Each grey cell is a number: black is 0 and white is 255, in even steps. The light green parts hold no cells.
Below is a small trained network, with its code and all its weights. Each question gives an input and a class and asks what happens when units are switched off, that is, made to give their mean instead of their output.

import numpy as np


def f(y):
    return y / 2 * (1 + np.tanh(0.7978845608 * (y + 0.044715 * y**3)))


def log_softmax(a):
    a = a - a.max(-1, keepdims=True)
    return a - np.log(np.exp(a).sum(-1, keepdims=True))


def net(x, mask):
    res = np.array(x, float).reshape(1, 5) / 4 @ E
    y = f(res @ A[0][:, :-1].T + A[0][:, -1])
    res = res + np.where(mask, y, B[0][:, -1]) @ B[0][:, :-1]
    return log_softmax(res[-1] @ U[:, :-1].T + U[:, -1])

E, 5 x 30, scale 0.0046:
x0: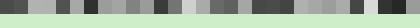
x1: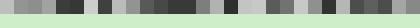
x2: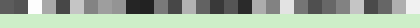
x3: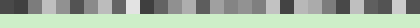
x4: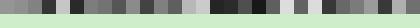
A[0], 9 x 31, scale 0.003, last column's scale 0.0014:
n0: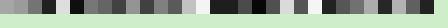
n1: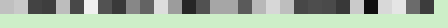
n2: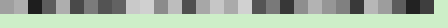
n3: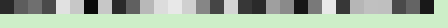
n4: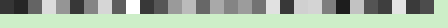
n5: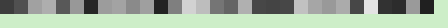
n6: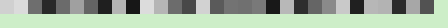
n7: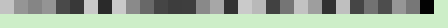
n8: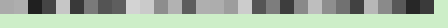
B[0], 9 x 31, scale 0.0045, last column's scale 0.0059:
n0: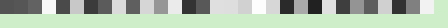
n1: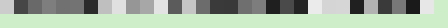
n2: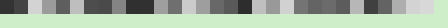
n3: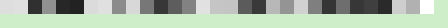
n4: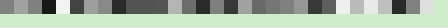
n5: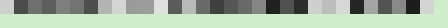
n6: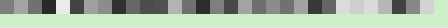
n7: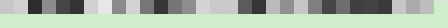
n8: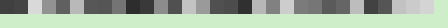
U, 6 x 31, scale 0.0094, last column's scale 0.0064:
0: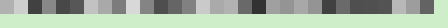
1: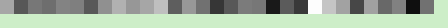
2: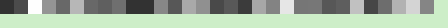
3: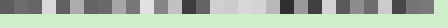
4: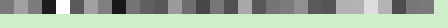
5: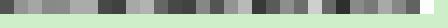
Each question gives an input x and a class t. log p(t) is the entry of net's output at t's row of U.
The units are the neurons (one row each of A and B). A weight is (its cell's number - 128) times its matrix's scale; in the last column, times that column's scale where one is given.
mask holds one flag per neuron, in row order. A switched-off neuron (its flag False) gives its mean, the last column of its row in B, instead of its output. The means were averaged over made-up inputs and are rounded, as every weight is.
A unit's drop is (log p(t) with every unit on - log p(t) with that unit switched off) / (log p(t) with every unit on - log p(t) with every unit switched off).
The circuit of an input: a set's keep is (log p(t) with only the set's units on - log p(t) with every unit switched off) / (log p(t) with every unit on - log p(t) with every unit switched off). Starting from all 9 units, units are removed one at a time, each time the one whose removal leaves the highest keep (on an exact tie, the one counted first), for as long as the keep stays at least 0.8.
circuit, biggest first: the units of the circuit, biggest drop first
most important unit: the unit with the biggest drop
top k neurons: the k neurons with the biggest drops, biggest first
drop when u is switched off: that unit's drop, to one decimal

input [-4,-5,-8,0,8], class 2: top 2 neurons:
[n8 n2]
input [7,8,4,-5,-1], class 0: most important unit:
n7
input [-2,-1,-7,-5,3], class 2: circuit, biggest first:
[n8 n2]
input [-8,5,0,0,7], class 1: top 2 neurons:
[n1 n3]
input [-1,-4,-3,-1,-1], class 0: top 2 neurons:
[n3 n0]
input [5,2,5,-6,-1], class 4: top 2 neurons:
[n6 n1]
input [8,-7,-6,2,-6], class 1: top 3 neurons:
[n5 n7 n0]
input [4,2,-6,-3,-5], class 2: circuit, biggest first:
[n2 n8]
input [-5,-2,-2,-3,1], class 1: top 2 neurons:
[n1 n4]
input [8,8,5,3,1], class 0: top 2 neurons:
[n7 n1]
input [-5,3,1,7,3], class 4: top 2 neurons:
[n4 n5]
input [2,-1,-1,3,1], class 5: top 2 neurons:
[n6 n1]
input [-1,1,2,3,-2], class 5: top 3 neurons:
[n0 n6 n2]
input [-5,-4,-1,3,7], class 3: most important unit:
n0
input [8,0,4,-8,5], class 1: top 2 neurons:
[n5 n4]
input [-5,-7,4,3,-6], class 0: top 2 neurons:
[n3 n0]
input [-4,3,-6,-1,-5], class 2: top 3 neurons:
[n2 n8 n0]
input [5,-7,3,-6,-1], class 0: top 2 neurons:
[n3 n4]
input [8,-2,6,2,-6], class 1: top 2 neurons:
[n5 n0]
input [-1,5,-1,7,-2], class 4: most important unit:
n4
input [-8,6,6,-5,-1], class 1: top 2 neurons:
[n1 n3]
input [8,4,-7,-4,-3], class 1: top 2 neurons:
[n5 n3]
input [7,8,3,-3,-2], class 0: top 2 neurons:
[n7 n1]
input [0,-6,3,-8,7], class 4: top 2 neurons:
[n6 n7]
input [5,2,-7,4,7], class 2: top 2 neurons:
[n8 n2]
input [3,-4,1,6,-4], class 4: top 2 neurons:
[n4 n0]
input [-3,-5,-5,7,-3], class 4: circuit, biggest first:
[n4]
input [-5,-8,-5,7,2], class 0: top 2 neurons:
[n3 n6]
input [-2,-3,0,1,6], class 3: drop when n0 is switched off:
0.7
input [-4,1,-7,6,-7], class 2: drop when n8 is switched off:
0.3
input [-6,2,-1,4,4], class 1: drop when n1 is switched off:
1.1
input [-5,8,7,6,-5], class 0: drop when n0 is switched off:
0.1
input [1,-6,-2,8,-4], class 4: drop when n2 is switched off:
0.0
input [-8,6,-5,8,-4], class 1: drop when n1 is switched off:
1.4
